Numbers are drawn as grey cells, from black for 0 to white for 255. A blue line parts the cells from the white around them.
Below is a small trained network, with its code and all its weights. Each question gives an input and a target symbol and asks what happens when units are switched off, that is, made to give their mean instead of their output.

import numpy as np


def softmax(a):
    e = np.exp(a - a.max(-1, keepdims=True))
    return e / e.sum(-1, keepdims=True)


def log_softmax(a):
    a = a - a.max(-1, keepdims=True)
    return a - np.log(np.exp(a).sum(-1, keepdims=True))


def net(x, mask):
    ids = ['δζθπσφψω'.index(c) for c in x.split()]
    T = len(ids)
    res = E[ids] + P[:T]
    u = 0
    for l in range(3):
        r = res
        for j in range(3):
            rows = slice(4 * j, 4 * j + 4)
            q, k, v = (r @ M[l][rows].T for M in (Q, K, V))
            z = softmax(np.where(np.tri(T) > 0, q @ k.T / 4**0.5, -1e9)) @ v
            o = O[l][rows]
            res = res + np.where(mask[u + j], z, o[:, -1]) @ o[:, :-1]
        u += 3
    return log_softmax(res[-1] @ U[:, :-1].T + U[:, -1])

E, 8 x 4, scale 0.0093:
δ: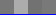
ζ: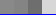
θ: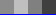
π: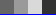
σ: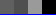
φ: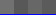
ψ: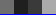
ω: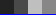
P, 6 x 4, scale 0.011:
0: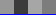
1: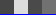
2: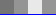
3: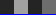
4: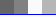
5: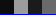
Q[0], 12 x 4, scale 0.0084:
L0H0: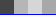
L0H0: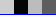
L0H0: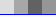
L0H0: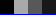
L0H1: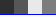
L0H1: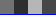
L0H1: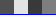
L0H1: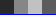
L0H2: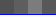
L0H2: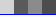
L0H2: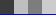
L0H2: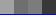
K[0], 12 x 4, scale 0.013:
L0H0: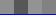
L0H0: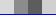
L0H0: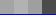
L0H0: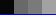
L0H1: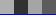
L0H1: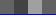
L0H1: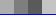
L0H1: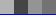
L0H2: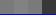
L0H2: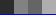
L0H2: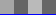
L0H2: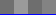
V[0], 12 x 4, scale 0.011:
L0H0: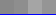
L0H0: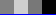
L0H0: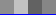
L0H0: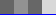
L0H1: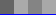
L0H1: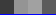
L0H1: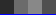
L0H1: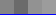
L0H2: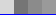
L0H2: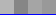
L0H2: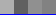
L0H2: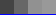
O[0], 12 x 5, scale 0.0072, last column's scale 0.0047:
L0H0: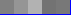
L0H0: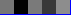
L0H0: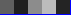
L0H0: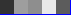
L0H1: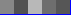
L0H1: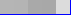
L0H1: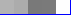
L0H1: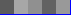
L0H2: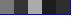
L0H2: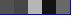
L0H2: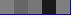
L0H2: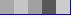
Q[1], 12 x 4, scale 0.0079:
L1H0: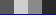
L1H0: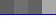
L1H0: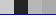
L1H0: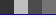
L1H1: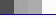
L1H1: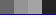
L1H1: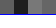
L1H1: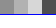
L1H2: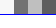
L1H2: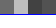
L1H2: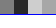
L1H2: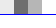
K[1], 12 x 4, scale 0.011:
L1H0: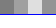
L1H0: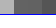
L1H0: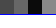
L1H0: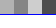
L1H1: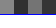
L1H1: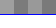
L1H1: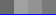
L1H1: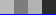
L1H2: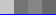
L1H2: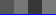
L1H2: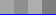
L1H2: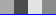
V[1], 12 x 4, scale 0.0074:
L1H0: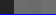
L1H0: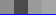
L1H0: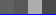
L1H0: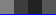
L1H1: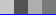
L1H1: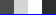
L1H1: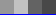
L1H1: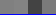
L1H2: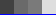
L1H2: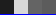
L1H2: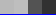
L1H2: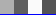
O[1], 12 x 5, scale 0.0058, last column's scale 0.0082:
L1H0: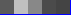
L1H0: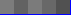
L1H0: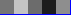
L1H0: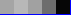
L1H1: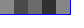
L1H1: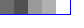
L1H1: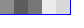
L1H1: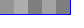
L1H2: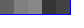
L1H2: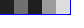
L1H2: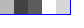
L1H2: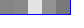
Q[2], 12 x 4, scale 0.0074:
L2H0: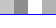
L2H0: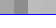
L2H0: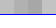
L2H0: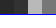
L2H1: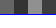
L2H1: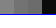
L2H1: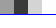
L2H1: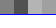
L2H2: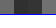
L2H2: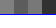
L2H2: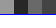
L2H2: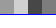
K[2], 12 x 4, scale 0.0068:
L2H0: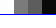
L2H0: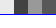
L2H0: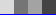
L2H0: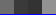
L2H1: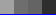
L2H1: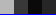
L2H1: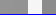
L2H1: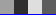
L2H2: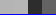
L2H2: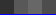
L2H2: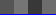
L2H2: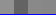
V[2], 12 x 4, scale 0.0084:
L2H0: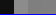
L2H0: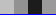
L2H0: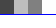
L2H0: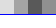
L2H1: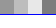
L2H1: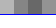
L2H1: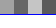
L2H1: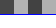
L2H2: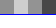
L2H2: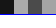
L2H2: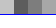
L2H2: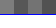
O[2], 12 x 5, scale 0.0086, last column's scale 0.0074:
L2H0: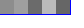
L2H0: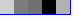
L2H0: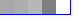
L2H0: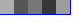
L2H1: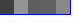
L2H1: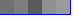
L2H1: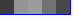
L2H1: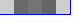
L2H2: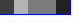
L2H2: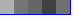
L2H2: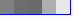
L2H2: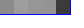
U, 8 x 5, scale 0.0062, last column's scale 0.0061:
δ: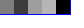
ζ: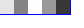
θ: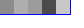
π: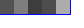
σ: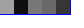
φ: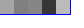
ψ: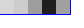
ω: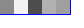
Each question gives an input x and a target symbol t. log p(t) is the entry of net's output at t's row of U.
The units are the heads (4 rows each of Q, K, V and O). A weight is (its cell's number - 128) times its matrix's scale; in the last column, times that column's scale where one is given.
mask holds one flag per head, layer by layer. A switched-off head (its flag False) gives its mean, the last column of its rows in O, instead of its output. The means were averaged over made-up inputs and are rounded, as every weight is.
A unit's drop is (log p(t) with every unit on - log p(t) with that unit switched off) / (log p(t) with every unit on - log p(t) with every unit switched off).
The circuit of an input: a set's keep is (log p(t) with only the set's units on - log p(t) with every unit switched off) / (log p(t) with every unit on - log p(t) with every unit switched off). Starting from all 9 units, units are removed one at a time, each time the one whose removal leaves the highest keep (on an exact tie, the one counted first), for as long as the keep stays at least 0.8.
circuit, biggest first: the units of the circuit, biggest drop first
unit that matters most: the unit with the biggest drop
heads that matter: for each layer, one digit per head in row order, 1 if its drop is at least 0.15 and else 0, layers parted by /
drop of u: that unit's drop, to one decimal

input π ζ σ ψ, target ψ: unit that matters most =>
L2H1
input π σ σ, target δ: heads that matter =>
001 / 011 / 111
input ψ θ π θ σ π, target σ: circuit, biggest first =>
[L0H0; L1H0]
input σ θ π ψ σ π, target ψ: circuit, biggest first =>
[L2H0; L1H2]
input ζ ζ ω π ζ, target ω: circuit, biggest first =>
[L2H0; L0H1; L0H0]
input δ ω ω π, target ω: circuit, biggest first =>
[L2H0; L1H2]
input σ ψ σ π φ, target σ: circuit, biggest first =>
[L2H0; L0H0; L1H1]
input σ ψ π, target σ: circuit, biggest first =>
[L2H0; L0H0; L1H1]
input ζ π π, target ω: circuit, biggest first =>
[L2H0; L0H0; L0H1]
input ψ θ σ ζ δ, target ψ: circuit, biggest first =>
[L0H0; L2H0; L1H1; L1H2]
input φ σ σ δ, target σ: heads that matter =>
100 / 000 / 000
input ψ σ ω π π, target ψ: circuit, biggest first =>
[L0H0; L2H0; L2H2; L0H2]
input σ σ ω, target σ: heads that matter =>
110 / 001 / 100
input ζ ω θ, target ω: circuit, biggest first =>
[L2H0; L0H1; L1H2; L0H0]
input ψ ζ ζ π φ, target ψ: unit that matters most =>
L0H0
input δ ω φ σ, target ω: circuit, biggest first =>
[L2H0; L0H2; L1H2]
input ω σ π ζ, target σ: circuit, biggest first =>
[L0H0; L1H0; L2H2; L1H2]
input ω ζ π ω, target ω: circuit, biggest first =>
[L2H0; L1H2; L0H0]
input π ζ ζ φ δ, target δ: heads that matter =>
101 / 011 / 101
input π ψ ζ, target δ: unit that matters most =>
L2H0
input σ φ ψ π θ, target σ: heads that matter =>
100 / 000 / 100
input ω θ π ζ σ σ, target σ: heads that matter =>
110 / 101 / 001
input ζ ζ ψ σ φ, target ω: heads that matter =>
111 / 011 / 100
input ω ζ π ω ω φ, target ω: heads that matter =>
101 / 011 / 100
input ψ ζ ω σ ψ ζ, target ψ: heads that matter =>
000 / 010 / 111
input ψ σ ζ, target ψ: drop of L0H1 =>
0.1
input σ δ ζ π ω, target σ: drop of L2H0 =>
1.4
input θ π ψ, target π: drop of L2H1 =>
0.4
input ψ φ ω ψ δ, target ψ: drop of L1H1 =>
0.2
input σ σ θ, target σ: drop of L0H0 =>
0.3
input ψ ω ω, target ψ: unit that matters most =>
L0H0
